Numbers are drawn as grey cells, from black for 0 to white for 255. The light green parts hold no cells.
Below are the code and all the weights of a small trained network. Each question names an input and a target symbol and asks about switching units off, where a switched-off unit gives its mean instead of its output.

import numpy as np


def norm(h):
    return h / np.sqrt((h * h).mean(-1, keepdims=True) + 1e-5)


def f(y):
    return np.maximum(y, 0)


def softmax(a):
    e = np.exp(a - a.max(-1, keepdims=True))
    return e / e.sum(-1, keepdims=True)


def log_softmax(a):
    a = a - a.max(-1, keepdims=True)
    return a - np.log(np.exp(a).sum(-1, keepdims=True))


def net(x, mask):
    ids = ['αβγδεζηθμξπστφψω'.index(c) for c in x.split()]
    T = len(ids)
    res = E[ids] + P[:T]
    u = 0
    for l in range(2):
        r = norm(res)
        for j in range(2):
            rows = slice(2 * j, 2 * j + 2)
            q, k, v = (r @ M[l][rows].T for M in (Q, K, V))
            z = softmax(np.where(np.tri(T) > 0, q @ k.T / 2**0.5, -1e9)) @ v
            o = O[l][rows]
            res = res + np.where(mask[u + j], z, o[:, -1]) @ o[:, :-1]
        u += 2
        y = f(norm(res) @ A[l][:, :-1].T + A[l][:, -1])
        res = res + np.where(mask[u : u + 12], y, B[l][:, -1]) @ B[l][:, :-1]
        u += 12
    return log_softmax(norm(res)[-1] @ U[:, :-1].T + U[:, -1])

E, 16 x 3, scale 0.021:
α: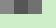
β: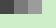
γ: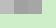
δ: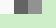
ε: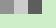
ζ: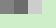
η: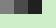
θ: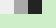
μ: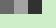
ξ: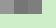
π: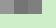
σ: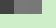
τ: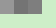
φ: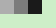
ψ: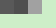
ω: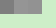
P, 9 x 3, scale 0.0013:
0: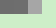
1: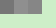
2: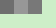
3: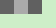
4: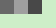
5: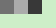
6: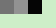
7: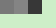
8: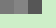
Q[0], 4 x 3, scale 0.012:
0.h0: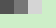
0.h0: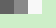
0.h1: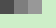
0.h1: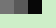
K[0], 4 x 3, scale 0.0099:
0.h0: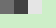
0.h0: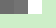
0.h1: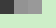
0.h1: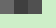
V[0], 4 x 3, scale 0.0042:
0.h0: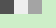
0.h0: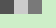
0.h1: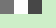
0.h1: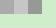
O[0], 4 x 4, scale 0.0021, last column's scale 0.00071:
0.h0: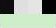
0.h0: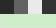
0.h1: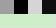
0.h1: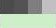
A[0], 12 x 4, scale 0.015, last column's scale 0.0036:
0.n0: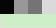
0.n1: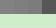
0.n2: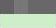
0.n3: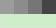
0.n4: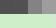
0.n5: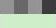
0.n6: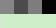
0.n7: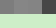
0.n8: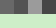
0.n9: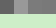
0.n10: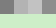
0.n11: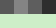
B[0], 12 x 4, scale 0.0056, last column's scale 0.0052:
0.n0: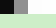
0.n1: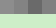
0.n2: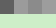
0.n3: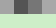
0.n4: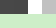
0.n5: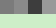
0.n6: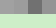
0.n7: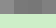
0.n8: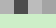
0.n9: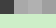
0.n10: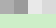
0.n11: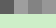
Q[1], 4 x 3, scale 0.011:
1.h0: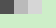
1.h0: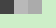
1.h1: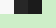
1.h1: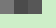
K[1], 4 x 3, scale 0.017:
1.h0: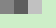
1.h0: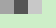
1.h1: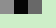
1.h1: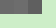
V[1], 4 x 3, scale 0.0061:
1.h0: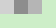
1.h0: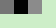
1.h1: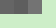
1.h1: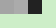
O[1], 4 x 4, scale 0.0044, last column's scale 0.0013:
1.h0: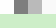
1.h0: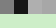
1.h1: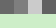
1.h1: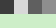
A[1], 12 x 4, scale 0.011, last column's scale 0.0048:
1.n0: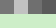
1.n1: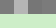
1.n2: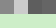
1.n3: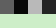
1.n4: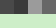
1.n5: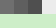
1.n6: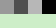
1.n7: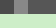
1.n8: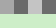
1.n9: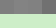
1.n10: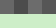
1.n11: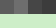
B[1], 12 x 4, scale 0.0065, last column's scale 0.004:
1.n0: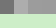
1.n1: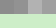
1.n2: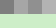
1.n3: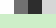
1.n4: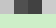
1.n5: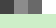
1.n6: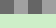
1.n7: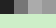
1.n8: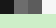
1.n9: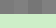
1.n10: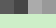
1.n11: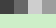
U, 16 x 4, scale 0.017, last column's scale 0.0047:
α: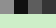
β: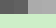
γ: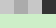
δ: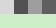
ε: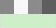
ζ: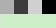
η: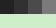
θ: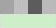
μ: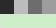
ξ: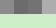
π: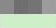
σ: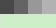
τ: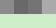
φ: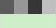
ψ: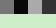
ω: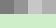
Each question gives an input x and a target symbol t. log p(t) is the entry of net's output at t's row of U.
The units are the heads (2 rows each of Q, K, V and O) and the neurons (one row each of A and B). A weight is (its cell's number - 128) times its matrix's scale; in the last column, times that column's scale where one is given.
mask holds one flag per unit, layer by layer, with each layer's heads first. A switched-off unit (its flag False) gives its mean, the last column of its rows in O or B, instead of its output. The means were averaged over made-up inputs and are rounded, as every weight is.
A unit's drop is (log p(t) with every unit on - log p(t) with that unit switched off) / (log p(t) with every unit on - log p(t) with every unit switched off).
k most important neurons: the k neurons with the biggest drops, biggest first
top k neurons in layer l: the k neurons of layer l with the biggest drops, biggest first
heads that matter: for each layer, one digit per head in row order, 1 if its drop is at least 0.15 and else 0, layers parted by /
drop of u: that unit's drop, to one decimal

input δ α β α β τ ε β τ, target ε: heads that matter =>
10 / 10
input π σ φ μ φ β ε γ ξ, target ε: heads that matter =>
00 / 11
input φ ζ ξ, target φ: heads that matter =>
00 / 01
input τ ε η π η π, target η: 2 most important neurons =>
[0.n0 0.n4]
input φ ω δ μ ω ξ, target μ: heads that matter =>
00 / 11
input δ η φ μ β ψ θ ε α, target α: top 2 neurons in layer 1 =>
[1.n3 1.n10]
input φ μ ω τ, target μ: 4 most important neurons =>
[0.n0 0.n4 0.n10 0.n8]
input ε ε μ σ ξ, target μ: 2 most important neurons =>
[0.n0 0.n10]
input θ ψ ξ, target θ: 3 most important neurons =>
[0.n0 0.n4 0.n10]
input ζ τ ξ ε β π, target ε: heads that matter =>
00 / 10
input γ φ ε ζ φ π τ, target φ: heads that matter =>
00 / 00
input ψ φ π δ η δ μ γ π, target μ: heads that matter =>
00 / 11
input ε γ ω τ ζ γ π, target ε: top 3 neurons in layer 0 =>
[0.n0 0.n4 0.n8]
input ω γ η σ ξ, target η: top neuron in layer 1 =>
[1.n5]
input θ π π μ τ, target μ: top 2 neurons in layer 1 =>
[1.n3 1.n5]
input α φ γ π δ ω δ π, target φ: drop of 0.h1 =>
0.2
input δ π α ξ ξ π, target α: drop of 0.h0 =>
-0.1
